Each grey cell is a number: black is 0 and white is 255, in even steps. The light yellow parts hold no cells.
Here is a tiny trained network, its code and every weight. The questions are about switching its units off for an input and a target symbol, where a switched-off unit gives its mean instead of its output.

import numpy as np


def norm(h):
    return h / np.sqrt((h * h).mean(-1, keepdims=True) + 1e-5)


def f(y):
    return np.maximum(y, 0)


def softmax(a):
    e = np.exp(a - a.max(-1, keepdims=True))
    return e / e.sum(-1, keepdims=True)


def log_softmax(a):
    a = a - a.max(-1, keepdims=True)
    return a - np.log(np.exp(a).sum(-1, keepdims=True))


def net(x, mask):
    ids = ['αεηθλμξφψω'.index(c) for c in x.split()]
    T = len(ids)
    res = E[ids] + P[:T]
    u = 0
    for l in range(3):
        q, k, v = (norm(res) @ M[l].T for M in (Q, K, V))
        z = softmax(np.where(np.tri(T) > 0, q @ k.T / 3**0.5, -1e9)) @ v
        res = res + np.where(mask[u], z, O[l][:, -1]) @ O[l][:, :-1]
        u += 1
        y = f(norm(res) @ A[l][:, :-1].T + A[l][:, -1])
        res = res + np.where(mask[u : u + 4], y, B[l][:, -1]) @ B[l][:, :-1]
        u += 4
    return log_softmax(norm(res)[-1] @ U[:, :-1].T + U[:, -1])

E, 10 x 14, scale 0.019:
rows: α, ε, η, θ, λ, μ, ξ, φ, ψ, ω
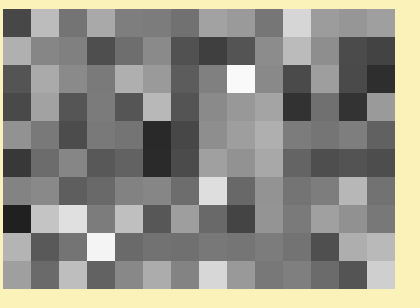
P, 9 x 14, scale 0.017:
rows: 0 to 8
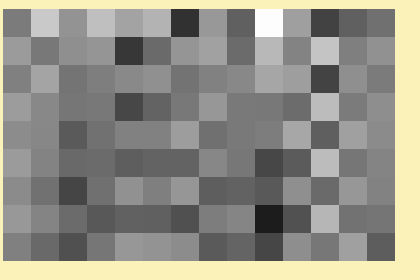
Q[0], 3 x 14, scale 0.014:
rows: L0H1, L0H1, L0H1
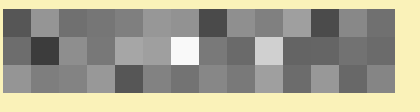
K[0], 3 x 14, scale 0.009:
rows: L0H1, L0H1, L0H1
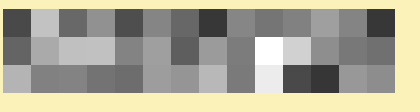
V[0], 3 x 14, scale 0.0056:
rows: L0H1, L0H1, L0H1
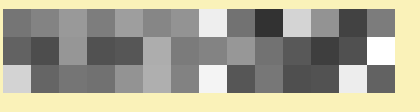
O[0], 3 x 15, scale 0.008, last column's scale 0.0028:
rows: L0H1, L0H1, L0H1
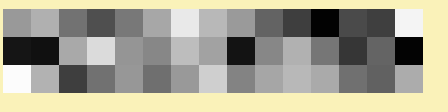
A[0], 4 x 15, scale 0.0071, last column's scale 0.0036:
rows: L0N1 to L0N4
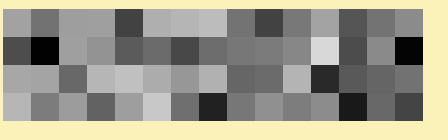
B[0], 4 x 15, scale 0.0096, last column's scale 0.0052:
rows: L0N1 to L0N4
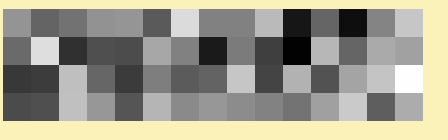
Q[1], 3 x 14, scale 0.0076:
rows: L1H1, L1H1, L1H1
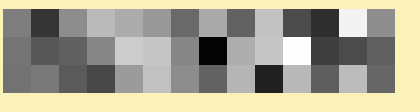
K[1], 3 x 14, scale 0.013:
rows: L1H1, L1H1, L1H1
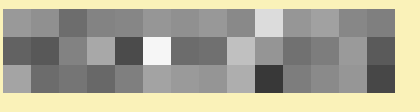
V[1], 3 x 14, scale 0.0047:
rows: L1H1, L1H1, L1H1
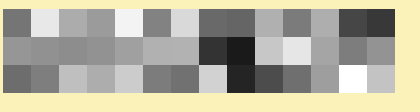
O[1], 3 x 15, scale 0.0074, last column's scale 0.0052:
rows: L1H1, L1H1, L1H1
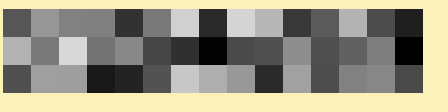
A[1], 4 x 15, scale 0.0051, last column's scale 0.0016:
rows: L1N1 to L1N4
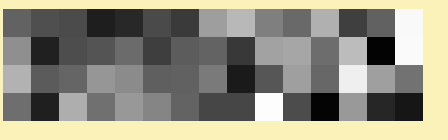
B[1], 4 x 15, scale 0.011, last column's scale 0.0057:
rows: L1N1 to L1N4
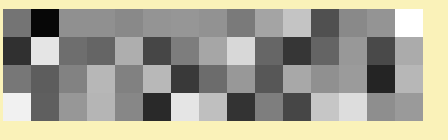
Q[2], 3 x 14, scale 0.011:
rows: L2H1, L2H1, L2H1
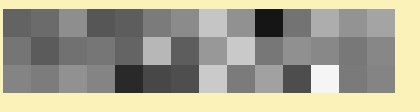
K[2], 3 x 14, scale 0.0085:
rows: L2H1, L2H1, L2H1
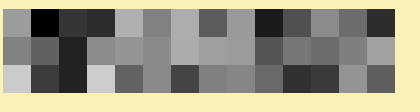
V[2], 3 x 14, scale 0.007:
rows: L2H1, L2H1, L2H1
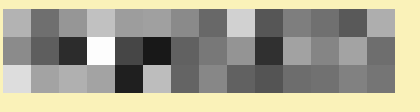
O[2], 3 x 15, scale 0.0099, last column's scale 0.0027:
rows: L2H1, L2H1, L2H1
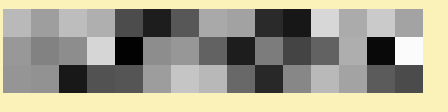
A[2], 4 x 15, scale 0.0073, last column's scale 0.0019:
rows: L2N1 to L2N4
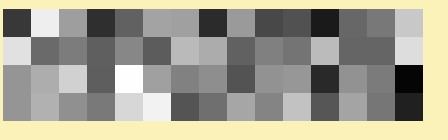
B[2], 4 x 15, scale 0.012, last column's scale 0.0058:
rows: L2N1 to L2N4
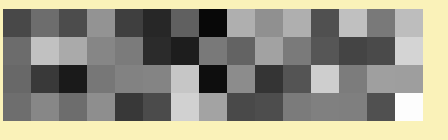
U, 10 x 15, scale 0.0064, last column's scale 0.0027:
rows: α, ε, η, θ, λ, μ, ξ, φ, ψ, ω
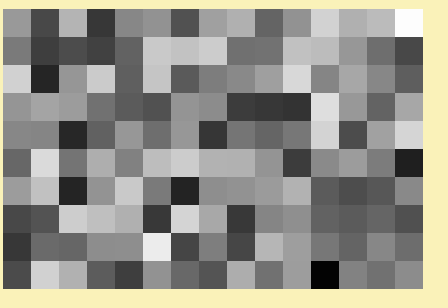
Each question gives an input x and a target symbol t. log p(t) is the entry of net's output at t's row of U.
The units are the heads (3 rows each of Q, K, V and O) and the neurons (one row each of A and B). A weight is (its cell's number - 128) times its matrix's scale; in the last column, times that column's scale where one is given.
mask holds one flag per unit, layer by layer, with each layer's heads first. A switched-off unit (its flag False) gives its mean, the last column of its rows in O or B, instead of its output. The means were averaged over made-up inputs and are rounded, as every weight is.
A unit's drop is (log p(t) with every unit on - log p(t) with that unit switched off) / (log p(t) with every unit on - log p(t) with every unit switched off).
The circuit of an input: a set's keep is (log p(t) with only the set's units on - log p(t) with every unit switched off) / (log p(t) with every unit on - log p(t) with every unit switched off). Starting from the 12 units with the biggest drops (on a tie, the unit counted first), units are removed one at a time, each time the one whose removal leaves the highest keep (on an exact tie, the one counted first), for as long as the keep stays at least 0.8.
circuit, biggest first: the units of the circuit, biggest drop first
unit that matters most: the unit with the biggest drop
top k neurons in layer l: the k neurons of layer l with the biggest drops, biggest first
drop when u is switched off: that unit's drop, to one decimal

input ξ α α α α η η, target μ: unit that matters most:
L1H1
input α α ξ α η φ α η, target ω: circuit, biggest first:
[L1H1; L2N1]
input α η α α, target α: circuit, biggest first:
[L2H1; L2N4]
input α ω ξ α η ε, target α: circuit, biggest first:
[L0N4; L2H1]
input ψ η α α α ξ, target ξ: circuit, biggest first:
[L2N2; L0H1]
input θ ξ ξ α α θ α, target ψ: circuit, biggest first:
[L0H1; L2N4; L0N2]
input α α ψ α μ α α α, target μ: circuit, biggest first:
[L0H1; L1H1; L0N3]
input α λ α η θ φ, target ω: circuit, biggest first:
[L1H1; L2N1]
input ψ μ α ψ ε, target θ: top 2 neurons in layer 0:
[L0N4; L0N3]
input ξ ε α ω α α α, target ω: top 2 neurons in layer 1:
[L1N1; L1N4]
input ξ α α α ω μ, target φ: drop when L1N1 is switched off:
0.0
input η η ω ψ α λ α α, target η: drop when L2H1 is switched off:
0.5
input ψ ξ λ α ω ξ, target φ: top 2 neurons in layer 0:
[L0N1; L0N3]
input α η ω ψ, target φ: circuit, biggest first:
[L0H1]
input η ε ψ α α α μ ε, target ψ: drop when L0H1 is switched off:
0.2
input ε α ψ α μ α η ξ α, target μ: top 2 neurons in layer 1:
[L1N1; L1N3]
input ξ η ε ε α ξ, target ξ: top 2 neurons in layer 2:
[L2N2; L2N4]
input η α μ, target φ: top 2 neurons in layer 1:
[L1N4; L1N1]
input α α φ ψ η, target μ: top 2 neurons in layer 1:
[L1N2; L1N3]
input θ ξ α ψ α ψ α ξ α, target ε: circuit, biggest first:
[L1H1]
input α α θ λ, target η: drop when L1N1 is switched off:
0.5
